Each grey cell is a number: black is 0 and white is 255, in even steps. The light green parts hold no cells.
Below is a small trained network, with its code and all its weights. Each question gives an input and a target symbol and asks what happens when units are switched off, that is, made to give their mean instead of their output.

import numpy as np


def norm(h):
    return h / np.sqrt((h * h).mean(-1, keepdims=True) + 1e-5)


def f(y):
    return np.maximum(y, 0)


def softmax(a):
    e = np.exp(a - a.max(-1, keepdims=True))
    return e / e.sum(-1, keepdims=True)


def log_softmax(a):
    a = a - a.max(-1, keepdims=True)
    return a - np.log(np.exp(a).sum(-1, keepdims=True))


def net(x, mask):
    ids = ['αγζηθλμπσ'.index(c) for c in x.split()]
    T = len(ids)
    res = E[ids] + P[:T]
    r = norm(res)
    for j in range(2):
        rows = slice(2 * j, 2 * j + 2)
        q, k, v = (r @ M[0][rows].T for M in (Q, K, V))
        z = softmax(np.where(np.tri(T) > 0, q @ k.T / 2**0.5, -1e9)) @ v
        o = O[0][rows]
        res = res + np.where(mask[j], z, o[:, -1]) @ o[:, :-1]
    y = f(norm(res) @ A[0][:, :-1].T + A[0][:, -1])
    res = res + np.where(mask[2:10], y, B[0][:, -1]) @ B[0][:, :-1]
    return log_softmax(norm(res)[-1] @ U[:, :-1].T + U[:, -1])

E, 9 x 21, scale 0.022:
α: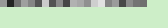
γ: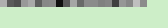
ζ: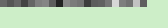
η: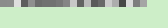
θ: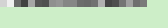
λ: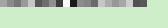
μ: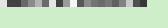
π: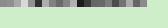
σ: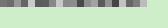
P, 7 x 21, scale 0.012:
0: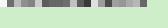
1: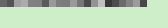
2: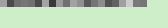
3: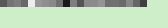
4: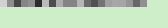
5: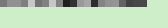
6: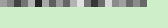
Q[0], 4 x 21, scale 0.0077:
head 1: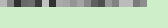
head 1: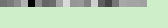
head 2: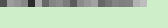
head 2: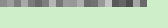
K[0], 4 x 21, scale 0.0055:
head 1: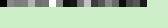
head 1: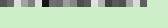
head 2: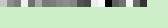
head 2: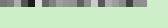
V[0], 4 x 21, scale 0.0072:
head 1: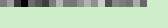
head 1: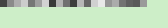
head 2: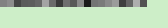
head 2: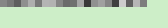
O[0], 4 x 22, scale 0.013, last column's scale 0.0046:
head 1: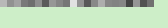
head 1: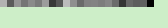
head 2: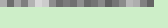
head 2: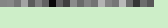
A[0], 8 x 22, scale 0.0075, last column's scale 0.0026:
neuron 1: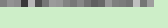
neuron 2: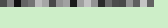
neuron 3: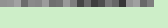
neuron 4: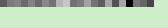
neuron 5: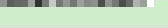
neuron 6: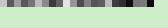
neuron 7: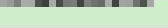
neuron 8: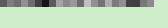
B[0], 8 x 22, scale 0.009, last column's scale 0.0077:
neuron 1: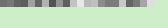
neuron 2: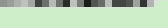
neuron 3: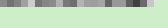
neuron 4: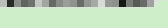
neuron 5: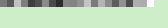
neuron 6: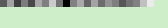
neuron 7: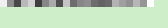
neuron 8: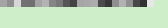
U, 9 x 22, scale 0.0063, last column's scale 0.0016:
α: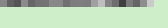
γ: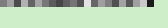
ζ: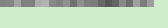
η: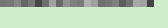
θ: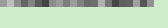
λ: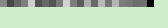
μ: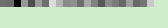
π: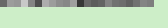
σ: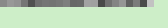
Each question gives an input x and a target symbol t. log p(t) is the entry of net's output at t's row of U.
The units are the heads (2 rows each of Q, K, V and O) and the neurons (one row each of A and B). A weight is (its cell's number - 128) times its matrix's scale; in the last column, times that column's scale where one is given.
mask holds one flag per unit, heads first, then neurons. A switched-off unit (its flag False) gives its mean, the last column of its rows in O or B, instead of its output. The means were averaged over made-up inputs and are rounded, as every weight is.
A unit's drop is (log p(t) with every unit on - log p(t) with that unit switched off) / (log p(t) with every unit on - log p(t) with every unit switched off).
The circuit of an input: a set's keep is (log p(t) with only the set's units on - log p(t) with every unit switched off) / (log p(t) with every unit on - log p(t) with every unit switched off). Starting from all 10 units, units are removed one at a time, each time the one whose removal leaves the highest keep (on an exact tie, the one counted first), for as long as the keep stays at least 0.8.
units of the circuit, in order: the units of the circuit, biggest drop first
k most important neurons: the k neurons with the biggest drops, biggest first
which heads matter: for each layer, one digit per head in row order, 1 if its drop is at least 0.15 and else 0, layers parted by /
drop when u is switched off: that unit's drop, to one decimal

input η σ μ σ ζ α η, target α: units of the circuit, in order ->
[head 1; neuron 6]
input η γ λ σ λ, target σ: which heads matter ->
01
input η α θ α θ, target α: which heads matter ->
10
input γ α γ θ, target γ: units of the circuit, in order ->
[head 2]
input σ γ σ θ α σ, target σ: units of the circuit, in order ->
[head 2; neuron 8]
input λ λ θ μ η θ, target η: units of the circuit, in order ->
[head 2; neuron 5]
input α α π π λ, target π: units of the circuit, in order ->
[head 1; neuron 2]
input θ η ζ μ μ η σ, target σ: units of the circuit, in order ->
[neuron 8; head 2]
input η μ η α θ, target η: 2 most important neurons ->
[neuron 5; neuron 6]
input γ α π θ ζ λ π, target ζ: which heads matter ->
01
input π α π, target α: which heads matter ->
10
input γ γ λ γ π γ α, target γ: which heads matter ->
11
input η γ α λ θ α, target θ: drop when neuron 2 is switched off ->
-0.1
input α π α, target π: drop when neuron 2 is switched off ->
0.8
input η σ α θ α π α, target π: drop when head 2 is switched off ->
-0.1
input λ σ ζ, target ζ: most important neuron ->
[neuron 7]
